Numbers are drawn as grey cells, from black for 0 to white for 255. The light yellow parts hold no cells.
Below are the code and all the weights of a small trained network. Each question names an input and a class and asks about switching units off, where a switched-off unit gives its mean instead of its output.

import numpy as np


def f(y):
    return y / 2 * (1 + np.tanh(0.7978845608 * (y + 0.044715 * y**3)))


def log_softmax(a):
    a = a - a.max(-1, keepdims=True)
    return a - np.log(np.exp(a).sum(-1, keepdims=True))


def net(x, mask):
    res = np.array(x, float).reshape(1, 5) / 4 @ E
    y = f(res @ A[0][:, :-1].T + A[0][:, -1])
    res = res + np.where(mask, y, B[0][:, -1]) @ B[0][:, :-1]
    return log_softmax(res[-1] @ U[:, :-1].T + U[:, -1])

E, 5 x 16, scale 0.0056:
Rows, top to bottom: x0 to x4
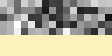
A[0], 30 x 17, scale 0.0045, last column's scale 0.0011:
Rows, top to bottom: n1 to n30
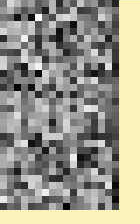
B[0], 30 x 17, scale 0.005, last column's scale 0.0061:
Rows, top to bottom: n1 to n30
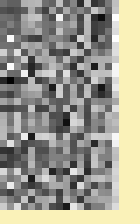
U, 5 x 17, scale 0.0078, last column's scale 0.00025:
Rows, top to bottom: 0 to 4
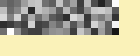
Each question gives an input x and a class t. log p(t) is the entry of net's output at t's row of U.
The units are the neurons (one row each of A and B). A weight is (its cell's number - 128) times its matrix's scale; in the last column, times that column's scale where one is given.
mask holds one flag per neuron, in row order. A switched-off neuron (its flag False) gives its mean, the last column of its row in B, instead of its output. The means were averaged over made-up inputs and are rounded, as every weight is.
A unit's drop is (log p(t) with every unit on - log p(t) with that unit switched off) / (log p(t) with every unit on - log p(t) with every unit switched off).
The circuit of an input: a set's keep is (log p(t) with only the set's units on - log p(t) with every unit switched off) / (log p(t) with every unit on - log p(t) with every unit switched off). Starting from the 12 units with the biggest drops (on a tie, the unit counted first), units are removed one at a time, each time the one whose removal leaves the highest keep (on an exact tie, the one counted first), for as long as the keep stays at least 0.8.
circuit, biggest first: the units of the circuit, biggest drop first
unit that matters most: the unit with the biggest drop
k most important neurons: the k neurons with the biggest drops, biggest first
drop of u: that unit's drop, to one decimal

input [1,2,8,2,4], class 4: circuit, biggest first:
n6
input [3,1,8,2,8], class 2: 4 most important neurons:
n18, n17, n19, n10
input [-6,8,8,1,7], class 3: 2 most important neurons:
n24, n23
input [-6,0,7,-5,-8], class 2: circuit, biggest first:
n30, n25
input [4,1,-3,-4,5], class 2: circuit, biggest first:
n18, n17
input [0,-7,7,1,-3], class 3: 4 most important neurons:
n12, n16, n10, n28
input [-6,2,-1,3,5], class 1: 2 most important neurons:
n11, n20
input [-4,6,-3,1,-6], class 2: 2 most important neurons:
n30, n25
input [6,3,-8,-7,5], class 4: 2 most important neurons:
n10, n27
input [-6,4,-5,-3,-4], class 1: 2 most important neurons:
n11, n20
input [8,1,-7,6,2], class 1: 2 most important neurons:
n26, n9
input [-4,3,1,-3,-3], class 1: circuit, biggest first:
n20, n11
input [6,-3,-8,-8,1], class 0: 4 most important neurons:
n3, n13, n6, n21
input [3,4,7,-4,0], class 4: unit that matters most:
n6
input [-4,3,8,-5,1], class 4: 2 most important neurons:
n6, n21
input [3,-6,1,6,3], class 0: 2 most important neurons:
n5, n1
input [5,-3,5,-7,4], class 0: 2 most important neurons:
n3, n13
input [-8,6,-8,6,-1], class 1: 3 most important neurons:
n11, n20, n6
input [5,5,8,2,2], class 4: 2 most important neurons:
n6, n21
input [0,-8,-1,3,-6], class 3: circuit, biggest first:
n12
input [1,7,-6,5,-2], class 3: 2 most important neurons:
n22, n2
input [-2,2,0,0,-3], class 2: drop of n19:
-0.1
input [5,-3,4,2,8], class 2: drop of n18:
0.1
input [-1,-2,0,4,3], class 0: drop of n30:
0.2
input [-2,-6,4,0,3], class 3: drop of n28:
0.0
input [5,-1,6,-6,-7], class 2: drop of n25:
0.3
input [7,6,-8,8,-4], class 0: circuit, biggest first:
n5
